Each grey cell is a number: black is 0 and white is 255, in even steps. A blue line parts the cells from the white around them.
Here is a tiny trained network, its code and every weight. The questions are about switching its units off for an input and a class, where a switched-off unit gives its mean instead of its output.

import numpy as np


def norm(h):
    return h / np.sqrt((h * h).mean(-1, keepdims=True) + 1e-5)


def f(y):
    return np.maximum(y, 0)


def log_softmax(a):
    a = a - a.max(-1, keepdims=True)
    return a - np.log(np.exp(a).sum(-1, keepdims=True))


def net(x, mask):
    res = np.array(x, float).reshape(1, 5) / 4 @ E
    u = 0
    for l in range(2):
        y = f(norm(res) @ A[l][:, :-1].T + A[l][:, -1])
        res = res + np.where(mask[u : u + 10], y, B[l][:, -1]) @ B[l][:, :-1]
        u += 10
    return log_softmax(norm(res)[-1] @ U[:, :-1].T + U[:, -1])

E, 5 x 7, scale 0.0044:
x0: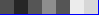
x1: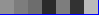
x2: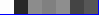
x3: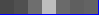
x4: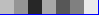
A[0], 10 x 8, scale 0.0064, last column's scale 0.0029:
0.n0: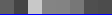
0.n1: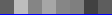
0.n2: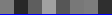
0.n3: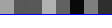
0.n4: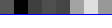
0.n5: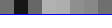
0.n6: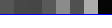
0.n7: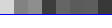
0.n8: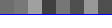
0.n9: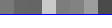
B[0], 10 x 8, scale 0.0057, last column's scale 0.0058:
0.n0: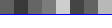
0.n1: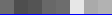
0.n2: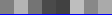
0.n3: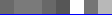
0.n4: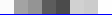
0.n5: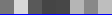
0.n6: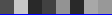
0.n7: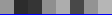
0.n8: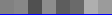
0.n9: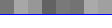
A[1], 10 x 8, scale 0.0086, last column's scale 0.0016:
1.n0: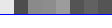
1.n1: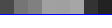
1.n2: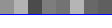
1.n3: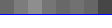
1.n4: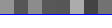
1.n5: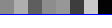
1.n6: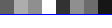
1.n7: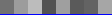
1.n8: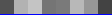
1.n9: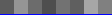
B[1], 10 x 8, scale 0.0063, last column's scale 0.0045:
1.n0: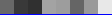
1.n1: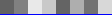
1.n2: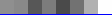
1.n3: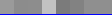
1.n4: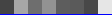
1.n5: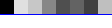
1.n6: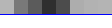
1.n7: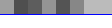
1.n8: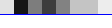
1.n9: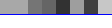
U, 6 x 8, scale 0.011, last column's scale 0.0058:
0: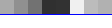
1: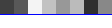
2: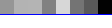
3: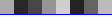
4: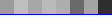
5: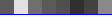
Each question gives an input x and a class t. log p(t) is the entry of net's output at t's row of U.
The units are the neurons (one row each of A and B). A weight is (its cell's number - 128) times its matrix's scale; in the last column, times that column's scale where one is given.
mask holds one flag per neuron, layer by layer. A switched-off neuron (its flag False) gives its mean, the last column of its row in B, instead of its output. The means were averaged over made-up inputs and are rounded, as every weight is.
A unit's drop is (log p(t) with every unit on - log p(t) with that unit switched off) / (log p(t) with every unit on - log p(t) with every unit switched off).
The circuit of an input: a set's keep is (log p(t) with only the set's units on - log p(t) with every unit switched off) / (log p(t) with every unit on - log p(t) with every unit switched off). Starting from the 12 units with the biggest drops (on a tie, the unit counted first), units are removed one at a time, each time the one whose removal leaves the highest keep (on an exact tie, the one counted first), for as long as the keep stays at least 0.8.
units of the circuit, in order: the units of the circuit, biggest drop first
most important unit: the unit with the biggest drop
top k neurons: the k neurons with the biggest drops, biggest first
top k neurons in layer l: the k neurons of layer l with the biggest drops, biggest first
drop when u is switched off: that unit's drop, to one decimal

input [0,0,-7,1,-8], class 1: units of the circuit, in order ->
0.n4, 1.n1
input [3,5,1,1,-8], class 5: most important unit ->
1.n8
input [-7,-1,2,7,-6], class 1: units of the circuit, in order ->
1.n1, 0.n1
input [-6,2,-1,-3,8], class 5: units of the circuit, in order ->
1.n5, 0.n4
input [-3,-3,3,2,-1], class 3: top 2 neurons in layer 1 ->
1.n0, 1.n5
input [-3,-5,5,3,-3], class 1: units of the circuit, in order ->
1.n1, 0.n4
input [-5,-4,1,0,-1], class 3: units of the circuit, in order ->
1.n0, 0.n5
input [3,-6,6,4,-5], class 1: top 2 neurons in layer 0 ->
0.n0, 0.n4
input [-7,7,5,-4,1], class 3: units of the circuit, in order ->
1.n0, 0.n7
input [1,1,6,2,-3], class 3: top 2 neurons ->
0.n7, 0.n0
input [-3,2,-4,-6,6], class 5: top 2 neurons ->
1.n5, 0.n4
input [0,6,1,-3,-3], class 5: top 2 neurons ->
1.n5, 0.n8
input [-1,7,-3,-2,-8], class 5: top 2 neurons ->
0.n4, 1.n8
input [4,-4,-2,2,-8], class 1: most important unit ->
0.n0
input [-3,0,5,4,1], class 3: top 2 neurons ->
0.n7, 1.n0
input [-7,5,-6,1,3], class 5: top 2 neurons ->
1.n5, 0.n4
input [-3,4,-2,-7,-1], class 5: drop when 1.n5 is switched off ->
0.2
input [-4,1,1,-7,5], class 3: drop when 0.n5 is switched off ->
0.4
